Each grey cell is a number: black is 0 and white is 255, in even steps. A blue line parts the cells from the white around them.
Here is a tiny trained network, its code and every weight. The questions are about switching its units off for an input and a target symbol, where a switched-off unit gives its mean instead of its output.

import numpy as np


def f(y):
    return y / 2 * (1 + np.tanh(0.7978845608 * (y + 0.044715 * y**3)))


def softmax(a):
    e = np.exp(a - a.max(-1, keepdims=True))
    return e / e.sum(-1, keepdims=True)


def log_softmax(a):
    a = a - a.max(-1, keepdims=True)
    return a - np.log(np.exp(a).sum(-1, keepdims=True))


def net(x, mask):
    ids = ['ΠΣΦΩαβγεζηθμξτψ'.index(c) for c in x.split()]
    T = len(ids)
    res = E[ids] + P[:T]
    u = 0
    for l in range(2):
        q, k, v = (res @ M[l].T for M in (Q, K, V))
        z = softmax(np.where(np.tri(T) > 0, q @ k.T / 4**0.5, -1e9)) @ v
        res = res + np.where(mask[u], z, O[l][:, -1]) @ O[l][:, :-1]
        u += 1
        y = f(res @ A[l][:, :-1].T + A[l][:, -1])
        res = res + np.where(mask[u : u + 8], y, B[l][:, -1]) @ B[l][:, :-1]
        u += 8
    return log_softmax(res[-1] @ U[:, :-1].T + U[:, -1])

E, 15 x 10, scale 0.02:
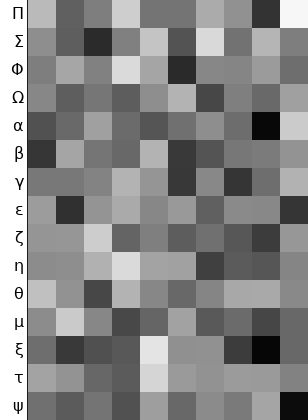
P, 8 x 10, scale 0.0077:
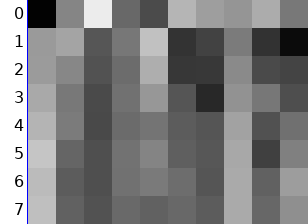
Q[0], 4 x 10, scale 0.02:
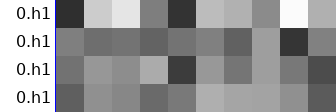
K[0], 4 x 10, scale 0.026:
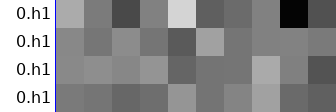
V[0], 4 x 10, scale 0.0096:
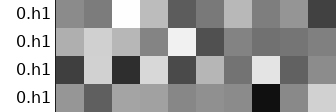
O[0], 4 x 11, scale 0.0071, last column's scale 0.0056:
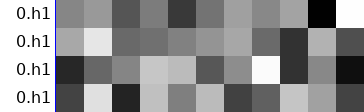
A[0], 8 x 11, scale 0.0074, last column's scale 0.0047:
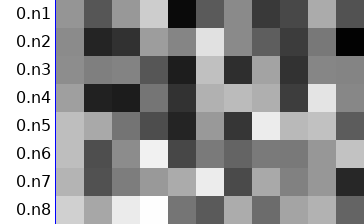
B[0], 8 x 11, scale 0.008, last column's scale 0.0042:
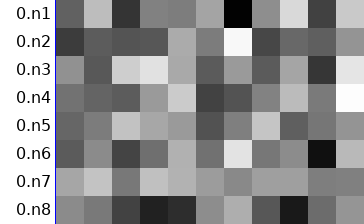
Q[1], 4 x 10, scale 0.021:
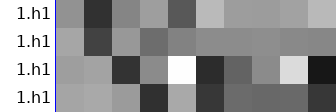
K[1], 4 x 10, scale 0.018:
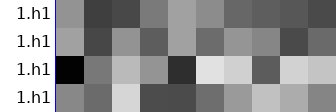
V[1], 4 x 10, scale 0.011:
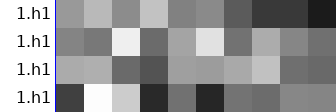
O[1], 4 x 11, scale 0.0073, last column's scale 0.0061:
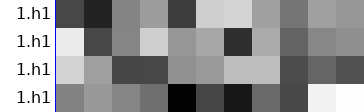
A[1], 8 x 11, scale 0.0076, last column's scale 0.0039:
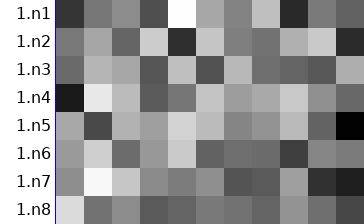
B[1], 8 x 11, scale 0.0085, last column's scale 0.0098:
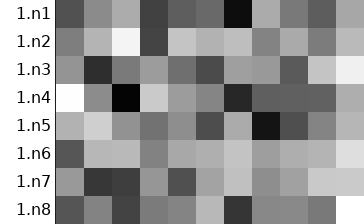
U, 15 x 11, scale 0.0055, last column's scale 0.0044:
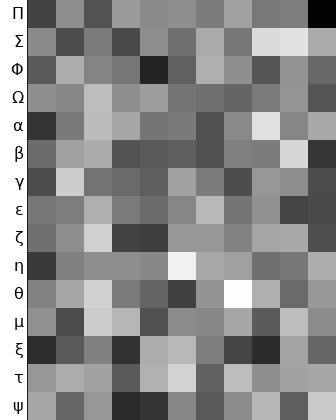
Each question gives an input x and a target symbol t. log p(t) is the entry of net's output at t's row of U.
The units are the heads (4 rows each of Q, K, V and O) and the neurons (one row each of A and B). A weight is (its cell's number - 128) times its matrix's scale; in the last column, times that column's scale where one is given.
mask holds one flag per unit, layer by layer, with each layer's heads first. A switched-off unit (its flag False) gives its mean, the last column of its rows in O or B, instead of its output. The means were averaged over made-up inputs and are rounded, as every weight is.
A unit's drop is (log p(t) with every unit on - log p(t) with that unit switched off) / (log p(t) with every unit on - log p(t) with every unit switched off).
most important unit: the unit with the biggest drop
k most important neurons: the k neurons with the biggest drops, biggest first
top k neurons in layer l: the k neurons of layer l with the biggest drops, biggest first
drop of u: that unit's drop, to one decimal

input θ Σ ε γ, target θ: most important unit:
0.h1
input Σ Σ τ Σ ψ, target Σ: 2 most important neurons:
[1.n7; 1.n3]
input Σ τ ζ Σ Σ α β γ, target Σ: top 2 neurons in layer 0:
[0.n6; 0.n1]
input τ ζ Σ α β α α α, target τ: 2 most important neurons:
[1.n6; 0.n1]
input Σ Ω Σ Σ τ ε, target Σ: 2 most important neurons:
[1.n7; 1.n3]
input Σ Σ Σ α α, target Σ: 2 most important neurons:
[1.n7; 0.n3]
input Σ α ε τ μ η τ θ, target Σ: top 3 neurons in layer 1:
[1.n7; 1.n3; 1.n1]
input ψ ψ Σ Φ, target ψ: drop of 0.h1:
0.6
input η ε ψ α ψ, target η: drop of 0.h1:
0.3
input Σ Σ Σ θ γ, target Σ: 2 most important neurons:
[1.n7; 1.n3]
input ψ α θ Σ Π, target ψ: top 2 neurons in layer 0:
[0.n1; 0.n8]
